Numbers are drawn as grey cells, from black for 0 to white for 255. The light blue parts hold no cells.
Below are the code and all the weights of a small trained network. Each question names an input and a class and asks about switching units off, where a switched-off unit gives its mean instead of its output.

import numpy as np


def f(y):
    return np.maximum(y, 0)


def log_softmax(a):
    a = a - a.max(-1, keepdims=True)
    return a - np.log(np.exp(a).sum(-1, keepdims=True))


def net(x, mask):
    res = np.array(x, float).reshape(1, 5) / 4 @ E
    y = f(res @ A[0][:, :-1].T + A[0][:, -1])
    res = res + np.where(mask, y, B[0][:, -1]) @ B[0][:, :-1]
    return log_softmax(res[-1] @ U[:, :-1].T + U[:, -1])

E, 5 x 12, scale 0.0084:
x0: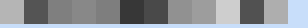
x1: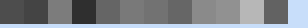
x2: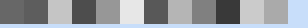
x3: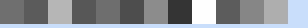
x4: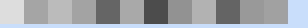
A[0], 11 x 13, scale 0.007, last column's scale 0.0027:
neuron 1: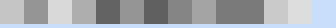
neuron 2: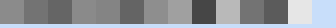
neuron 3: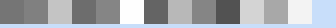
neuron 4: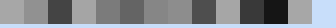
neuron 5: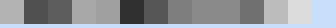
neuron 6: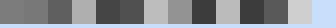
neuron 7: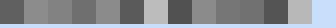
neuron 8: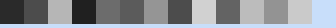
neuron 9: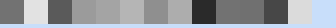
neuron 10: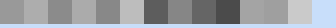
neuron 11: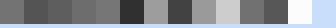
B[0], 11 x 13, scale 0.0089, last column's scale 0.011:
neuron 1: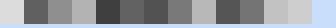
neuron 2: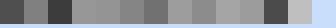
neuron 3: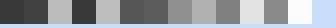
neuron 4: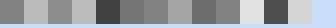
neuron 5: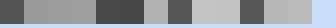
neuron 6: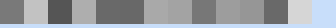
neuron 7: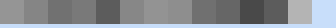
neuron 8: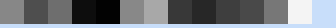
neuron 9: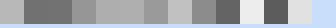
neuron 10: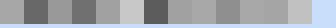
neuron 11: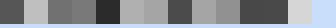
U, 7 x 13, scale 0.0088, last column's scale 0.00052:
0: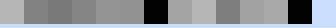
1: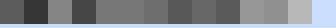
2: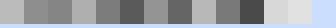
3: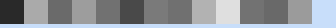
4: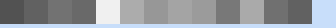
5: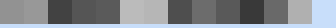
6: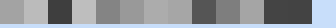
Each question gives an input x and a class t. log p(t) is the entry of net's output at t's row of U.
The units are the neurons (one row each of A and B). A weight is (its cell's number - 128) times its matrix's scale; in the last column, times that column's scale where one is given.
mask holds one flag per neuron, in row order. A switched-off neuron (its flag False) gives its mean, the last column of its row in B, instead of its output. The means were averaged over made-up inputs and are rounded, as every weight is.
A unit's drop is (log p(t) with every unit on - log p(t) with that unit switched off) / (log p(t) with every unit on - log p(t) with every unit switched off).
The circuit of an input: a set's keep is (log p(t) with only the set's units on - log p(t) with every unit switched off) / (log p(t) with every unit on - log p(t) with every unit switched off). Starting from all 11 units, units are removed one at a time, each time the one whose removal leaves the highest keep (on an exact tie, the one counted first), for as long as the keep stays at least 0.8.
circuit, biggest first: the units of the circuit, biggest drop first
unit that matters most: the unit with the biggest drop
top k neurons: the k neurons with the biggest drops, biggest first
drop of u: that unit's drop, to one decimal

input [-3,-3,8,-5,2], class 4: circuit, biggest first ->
[neuron 3]
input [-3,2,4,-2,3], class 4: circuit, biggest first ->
[neuron 3; neuron 8]
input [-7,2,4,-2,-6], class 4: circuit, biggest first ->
[neuron 9; neuron 3]
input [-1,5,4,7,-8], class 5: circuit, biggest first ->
[neuron 8; neuron 11]
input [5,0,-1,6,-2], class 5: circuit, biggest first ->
[neuron 8; neuron 3]
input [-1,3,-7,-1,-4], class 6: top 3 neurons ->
[neuron 3; neuron 4; neuron 6]
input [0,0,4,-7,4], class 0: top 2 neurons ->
[neuron 10; neuron 1]
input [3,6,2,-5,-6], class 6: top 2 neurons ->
[neuron 3; neuron 5]
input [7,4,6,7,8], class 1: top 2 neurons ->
[neuron 8; neuron 3]
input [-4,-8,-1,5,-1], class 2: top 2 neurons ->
[neuron 8; neuron 3]
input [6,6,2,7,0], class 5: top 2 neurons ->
[neuron 8; neuron 3]
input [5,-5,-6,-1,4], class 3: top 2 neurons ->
[neuron 5; neuron 4]
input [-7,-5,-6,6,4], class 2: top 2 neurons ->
[neuron 8; neuron 1]
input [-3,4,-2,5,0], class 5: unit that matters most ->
neuron 3
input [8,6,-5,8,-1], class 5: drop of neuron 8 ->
0.6
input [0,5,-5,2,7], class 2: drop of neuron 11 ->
-0.1
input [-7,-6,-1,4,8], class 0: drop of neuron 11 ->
0.0
